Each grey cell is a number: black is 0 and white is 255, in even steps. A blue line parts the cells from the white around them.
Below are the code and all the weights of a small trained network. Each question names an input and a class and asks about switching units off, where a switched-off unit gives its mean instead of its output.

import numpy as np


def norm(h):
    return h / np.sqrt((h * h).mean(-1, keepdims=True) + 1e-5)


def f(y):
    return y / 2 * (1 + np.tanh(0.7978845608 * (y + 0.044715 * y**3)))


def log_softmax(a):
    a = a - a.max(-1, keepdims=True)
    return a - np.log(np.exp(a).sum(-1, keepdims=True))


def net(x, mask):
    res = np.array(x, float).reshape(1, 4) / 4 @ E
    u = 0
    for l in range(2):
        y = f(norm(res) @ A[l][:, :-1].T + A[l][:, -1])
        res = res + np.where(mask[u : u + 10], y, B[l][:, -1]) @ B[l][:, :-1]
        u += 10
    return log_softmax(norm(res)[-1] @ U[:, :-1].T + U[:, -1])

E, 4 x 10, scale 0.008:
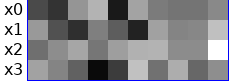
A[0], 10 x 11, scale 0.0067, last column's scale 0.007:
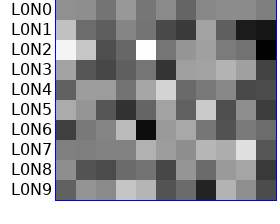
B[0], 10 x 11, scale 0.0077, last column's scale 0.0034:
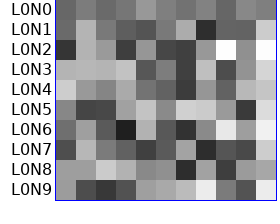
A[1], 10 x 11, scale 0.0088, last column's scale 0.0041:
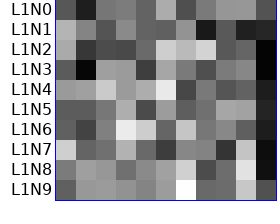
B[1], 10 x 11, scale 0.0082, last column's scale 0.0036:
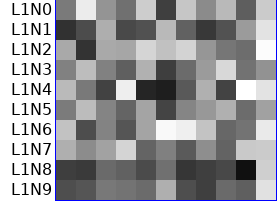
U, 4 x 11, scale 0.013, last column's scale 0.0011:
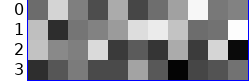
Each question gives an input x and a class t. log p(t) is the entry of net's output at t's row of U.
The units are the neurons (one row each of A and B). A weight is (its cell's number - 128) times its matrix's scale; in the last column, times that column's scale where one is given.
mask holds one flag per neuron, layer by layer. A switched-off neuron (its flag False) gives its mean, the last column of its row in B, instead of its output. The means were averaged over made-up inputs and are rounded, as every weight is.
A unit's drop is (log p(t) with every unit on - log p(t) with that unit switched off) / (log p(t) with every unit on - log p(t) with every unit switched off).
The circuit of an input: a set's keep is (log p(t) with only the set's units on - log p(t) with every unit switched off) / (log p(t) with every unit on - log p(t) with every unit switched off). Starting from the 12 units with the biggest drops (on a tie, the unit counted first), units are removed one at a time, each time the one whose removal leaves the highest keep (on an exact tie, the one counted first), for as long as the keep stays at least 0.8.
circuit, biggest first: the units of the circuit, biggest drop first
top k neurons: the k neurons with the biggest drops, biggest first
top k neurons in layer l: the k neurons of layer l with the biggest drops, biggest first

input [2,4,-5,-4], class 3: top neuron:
(L1N1)
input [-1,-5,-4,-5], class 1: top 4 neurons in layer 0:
(L0N9; L0N3; L0N8; L0N6)
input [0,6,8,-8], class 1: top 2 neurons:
(L1N6; L0N9)
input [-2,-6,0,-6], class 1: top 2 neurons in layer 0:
(L0N9; L0N3)
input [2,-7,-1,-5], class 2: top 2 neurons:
(L1N4; L0N4)
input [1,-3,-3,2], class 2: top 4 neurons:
(L0N4; L1N4; L0N7; L0N9)
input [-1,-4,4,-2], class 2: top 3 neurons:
(L1N4; L0N4; L0N1)
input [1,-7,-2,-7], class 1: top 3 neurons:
(L1N6; L0N9; L0N3)
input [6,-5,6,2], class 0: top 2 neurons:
(L1N0; L0N6)
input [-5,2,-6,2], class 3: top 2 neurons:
(L0N1; L1N1)
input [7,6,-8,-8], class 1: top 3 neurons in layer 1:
(L1N6; L1N8; L1N9)
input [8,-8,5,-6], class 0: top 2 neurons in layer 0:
(L0N6; L0N3)
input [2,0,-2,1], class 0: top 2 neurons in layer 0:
(L0N6; L0N7)
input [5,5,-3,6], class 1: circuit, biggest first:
(L1N2)
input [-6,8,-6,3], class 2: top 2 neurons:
(L0N3; L0N6)
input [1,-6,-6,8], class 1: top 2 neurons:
(L1N2; L0N5)
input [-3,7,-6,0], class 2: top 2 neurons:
(L0N3; L1N7)
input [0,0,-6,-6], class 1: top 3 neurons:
(L1N6; L0N9; L0N7)
